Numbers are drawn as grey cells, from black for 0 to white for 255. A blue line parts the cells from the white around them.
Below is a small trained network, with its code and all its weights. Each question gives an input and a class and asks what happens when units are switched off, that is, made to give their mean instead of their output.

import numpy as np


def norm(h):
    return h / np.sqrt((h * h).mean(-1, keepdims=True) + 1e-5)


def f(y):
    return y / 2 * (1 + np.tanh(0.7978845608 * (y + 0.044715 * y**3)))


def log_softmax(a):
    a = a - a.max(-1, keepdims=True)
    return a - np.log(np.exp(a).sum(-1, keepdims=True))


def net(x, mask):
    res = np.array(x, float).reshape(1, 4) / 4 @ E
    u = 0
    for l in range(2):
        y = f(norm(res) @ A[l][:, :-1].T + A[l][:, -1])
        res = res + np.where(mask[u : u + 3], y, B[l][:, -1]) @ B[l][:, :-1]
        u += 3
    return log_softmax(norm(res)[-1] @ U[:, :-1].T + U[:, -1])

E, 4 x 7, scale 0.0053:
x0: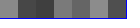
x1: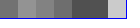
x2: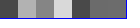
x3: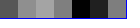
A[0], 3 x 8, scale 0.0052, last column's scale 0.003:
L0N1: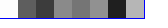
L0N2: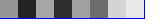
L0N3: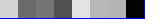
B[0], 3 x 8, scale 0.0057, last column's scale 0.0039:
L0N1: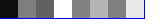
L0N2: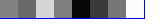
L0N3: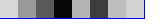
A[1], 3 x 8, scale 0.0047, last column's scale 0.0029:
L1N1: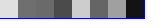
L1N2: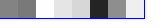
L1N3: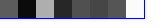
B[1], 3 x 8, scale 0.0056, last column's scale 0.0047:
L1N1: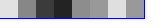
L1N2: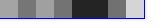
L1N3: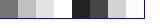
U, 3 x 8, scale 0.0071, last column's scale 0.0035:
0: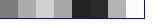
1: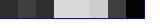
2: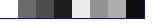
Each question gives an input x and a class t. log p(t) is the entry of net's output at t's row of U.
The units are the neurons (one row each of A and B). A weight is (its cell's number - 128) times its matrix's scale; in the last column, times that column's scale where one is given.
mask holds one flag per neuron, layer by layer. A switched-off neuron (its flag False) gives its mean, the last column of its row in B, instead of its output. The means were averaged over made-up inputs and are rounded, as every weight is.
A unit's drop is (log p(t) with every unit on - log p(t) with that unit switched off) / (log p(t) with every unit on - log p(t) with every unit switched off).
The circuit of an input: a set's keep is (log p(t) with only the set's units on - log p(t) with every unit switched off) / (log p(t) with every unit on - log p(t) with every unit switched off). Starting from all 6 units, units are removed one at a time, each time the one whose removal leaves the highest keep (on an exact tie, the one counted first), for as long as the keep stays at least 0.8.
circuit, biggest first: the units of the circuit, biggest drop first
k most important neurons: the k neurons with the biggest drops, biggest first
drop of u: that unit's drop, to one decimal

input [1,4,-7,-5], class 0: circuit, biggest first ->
L0N2
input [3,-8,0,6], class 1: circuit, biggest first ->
L0N2; L0N1; L1N2
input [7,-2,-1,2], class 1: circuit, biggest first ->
L0N1; L0N2
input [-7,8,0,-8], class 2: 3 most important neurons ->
L1N3; L0N3; L1N1
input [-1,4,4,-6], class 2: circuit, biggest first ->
L0N1; L1N3
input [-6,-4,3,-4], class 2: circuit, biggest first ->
L1N3; L0N1
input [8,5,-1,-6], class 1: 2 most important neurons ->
L0N1; L1N2
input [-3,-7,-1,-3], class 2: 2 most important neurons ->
L0N3; L1N1
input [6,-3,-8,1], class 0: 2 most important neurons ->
L0N2; L1N3
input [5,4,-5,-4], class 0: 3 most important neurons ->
L0N2; L1N3; L0N1
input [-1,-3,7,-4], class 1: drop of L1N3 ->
0.5
